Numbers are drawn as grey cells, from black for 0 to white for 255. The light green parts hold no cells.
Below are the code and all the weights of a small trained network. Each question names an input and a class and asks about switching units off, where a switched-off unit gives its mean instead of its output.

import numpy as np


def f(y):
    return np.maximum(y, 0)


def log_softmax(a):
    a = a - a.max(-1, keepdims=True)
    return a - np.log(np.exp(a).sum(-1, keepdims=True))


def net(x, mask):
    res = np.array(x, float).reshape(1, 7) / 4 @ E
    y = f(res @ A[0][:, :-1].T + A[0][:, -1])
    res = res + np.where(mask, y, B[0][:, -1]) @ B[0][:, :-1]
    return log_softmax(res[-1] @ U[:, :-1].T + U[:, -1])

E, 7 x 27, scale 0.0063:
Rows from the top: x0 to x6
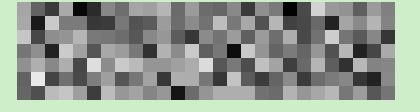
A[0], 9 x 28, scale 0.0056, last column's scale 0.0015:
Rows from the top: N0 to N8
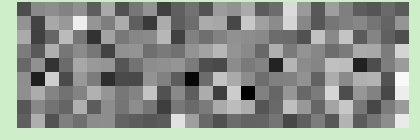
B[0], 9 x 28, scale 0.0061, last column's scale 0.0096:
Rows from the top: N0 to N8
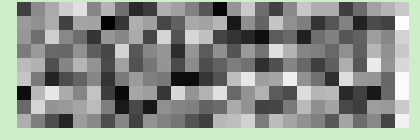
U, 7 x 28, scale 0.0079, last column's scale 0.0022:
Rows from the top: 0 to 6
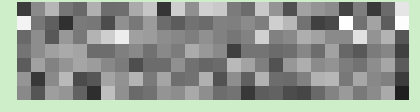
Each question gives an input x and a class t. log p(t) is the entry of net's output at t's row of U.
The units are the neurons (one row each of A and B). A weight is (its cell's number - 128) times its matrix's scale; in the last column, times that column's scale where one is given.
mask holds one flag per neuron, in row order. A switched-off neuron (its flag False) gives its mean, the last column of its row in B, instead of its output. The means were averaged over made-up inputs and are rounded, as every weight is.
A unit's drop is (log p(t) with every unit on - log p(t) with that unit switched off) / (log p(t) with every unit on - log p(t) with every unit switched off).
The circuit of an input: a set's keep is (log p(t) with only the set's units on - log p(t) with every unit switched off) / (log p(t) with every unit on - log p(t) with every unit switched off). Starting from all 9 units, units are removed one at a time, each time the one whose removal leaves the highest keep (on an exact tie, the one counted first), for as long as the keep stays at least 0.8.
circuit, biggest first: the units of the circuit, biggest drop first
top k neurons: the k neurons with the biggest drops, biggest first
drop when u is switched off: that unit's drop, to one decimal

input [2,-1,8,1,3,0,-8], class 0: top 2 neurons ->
(N6, N5)
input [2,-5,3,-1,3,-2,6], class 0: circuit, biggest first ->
(N6)
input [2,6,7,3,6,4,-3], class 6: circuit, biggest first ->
(N5, N1)
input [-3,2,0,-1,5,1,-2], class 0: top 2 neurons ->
(N5, N4)
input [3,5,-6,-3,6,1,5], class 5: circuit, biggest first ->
(N1, N8)
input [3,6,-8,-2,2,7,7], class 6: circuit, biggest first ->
(N5, N6, N1)
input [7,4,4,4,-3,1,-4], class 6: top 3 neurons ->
(N2, N5, N1)
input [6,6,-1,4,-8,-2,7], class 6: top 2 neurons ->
(N2, N8)
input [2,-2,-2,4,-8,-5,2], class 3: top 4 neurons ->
(N8, N2, N0, N7)
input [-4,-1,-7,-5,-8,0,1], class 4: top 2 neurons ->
(N0, N7)
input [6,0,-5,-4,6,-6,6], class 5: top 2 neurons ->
(N1, N8)
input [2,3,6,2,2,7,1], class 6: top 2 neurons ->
(N5, N1)
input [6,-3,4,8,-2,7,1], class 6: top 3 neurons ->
(N2, N5, N1)
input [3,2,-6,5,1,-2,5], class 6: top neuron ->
(N6)
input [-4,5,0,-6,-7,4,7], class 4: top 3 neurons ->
(N0, N7, N8)
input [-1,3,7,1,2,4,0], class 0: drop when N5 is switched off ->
0.3
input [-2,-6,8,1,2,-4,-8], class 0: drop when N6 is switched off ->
0.2
